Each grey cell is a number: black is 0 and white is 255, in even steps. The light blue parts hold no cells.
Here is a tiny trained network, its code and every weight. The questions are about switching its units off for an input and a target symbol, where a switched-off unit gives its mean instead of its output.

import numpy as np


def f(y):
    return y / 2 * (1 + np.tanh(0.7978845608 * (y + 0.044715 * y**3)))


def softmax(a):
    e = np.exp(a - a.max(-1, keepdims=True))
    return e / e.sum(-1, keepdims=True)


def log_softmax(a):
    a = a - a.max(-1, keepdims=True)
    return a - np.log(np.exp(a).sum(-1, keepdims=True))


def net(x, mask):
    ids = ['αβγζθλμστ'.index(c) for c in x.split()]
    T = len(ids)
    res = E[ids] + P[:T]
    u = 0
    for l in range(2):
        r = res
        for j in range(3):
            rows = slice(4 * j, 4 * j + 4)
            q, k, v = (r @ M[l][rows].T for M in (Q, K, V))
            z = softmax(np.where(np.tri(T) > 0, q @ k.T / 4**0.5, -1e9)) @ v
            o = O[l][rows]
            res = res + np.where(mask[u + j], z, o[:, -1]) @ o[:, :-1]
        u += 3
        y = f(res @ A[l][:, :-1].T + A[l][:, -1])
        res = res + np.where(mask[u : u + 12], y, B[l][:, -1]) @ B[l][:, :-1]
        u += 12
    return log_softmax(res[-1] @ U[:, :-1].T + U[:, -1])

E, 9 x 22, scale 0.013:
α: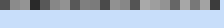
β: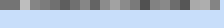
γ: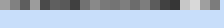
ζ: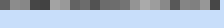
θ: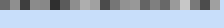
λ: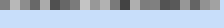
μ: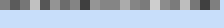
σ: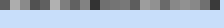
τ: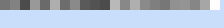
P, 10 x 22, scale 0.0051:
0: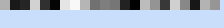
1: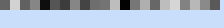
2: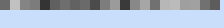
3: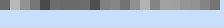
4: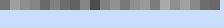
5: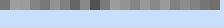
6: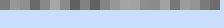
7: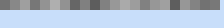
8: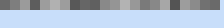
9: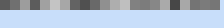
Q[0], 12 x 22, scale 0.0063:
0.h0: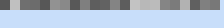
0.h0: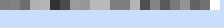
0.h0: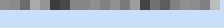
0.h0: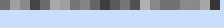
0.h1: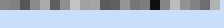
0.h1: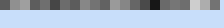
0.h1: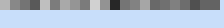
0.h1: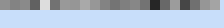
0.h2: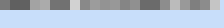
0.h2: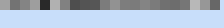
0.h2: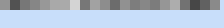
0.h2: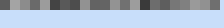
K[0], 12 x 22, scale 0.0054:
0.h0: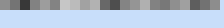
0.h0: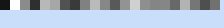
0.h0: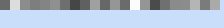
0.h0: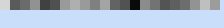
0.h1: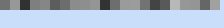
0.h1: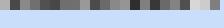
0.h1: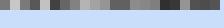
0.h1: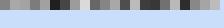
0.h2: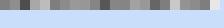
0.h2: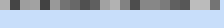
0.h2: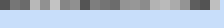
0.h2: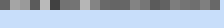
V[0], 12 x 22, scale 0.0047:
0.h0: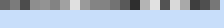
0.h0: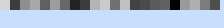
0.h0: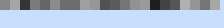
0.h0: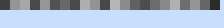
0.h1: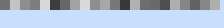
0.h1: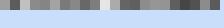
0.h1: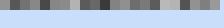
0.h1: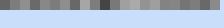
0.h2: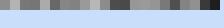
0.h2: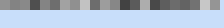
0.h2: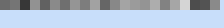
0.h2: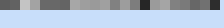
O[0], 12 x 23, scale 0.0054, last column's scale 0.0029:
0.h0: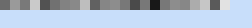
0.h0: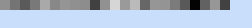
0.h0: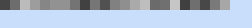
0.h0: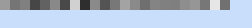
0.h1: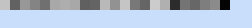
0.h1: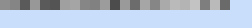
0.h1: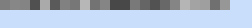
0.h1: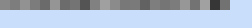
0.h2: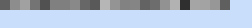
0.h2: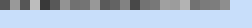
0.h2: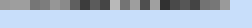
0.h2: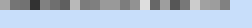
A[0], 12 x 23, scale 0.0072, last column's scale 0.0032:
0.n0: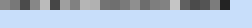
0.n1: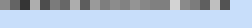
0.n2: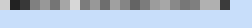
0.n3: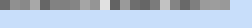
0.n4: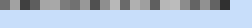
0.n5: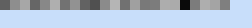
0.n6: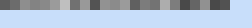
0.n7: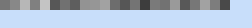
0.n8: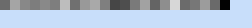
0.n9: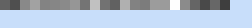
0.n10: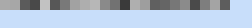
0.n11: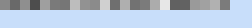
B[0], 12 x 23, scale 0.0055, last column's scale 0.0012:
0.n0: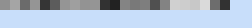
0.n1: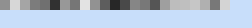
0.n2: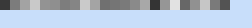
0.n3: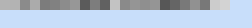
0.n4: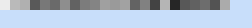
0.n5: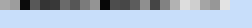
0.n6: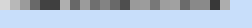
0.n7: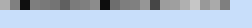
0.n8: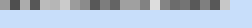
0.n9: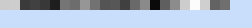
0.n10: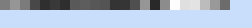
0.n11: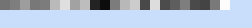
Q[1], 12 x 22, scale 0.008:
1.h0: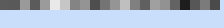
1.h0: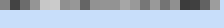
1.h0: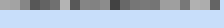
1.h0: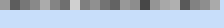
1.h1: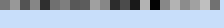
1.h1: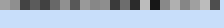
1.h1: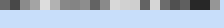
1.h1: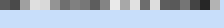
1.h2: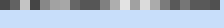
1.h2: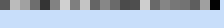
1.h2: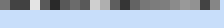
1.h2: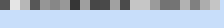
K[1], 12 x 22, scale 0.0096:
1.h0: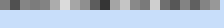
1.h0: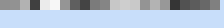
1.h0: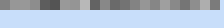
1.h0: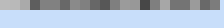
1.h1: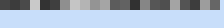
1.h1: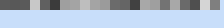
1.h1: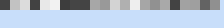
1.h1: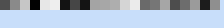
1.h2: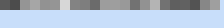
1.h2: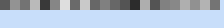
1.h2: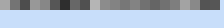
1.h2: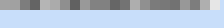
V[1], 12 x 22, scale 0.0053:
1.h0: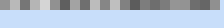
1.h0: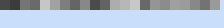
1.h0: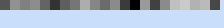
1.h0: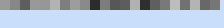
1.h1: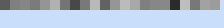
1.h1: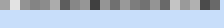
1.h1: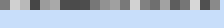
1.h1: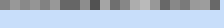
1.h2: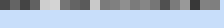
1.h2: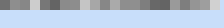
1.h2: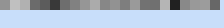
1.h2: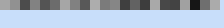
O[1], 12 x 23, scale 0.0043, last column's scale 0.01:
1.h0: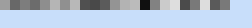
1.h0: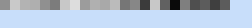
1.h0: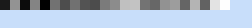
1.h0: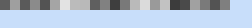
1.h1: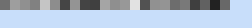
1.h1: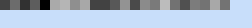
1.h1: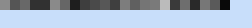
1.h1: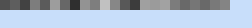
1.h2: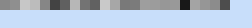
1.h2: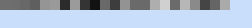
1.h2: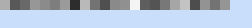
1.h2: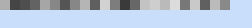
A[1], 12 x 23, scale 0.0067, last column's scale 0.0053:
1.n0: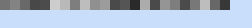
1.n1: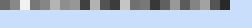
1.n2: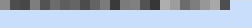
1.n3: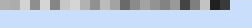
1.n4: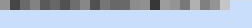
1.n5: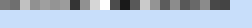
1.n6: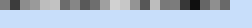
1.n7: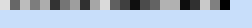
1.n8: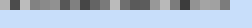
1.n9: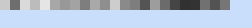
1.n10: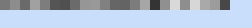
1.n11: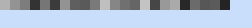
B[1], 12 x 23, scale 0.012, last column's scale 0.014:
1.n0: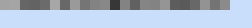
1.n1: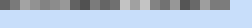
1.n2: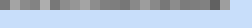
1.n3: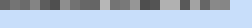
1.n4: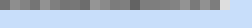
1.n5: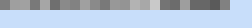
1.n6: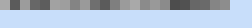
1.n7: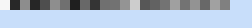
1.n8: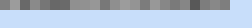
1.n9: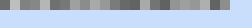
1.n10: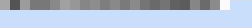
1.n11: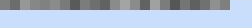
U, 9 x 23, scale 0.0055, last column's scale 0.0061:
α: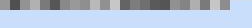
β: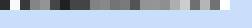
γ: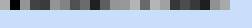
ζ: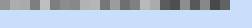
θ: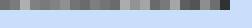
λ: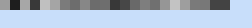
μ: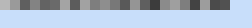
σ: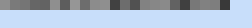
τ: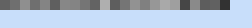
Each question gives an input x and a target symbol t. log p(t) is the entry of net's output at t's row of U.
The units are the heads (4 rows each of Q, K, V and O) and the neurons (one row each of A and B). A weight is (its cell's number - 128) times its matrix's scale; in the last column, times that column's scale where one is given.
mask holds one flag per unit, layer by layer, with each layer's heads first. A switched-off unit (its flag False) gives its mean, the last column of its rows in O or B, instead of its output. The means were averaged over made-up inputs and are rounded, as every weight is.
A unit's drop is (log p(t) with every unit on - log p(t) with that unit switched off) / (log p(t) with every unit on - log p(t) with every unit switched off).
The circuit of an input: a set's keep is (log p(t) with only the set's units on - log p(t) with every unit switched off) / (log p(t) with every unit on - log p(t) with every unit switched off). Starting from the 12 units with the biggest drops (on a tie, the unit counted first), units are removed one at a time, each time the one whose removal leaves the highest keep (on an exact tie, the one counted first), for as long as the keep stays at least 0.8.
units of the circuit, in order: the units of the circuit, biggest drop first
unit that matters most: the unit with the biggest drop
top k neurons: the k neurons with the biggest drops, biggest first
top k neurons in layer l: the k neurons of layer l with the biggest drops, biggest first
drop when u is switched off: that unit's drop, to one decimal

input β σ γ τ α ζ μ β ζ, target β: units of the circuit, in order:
1.n10
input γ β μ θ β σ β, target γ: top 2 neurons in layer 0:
0.n5; 0.n11
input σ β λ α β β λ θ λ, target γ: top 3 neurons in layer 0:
0.n10; 0.n11; 0.n1
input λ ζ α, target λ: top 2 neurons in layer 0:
0.n8; 0.n3
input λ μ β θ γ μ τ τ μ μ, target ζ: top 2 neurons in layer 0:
0.n5; 0.n10
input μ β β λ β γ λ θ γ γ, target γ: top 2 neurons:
0.n5; 1.n6
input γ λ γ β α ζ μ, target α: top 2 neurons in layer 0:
0.n9; 0.n1
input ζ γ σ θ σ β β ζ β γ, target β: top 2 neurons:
1.n10; 0.n11
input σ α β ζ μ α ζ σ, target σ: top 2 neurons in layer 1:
1.n0; 1.n10
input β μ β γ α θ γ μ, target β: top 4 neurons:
0.n9; 0.n1; 1.n10; 0.n11
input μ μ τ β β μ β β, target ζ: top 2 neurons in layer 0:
0.n11; 0.n1
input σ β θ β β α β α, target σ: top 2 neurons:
1.n0; 1.n10
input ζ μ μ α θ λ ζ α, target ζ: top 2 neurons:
0.n8; 1.n5
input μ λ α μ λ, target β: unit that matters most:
0.h1
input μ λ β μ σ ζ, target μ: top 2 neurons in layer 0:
0.n6; 0.n4
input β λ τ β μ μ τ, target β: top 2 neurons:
0.n1; 1.n10
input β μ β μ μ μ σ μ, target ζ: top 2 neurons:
1.n9; 1.n6
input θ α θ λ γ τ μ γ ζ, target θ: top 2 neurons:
1.n1; 0.n8
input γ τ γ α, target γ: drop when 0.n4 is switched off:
0.3
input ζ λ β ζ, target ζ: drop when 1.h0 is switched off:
0.5
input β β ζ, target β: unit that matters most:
1.h2
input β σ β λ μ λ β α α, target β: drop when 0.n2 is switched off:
0.2
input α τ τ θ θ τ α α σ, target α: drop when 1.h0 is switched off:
0.2
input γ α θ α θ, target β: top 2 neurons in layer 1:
1.n10; 1.n6
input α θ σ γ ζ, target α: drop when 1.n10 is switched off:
0.2
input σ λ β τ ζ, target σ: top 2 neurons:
1.n0; 1.n10
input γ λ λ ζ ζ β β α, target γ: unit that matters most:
0.h0
